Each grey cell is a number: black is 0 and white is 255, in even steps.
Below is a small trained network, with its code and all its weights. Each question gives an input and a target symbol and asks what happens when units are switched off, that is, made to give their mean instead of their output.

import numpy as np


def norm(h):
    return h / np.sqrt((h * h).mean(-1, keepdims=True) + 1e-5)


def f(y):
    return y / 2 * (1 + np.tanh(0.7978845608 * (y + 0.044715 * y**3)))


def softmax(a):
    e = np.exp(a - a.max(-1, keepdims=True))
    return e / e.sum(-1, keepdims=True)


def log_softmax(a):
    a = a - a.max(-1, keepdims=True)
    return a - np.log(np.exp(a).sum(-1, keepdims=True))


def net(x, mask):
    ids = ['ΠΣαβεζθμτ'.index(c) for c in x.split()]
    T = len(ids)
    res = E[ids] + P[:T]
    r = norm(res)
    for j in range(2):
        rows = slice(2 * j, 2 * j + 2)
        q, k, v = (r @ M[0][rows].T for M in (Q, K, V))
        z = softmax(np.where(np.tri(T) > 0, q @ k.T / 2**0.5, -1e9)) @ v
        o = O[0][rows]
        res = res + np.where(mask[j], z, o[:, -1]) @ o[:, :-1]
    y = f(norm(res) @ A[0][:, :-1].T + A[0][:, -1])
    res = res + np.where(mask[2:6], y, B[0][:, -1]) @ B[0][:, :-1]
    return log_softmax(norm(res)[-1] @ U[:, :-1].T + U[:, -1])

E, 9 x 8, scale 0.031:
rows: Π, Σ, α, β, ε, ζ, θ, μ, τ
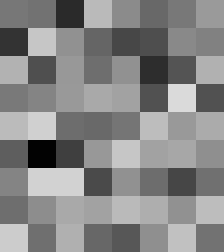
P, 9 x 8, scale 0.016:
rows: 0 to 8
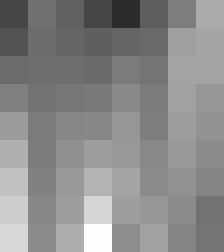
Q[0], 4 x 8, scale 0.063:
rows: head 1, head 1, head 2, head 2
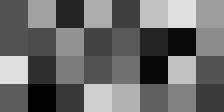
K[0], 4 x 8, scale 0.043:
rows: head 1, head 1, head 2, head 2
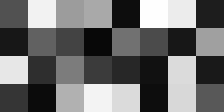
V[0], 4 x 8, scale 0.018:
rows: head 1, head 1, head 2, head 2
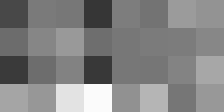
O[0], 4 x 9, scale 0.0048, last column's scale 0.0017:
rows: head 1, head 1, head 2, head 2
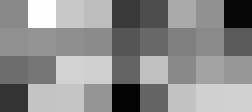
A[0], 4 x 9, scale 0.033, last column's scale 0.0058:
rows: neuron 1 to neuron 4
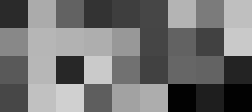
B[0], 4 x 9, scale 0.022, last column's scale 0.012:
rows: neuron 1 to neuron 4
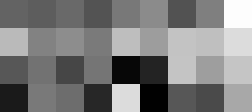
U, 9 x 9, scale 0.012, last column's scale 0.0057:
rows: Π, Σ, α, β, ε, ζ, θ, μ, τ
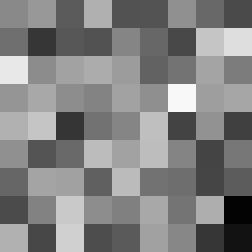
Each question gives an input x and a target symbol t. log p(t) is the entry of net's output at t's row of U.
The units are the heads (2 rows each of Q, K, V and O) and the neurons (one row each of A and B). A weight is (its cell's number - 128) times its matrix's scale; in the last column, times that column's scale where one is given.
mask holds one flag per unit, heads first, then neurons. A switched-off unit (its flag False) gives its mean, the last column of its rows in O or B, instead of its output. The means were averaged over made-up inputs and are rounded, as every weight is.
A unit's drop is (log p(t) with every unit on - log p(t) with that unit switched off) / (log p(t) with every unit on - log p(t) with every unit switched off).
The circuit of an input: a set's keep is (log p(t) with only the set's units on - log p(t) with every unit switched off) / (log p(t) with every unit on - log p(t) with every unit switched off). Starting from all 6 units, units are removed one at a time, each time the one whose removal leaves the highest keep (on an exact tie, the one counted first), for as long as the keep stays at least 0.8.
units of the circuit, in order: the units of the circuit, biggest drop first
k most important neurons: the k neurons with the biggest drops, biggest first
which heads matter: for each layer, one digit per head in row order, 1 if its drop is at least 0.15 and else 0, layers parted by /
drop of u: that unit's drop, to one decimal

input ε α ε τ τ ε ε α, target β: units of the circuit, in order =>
[neuron 2]
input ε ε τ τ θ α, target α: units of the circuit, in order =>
[neuron 1; neuron 3]
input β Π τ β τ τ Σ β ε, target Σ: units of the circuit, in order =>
[head 2; neuron 1]
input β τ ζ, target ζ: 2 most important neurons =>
[neuron 3; neuron 1]
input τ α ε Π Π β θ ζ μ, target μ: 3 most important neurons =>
[neuron 3; neuron 4; neuron 2]
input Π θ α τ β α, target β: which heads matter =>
10
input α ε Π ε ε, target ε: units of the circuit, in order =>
[neuron 2; neuron 3]
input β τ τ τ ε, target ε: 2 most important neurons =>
[neuron 3; neuron 4]
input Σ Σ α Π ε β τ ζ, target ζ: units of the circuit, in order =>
[neuron 3; neuron 1]
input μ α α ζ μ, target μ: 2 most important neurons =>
[neuron 2; neuron 3]
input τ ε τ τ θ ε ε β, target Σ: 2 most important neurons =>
[neuron 1; neuron 3]
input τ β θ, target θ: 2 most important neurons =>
[neuron 4; neuron 3]
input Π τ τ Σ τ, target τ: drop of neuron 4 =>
-0.1
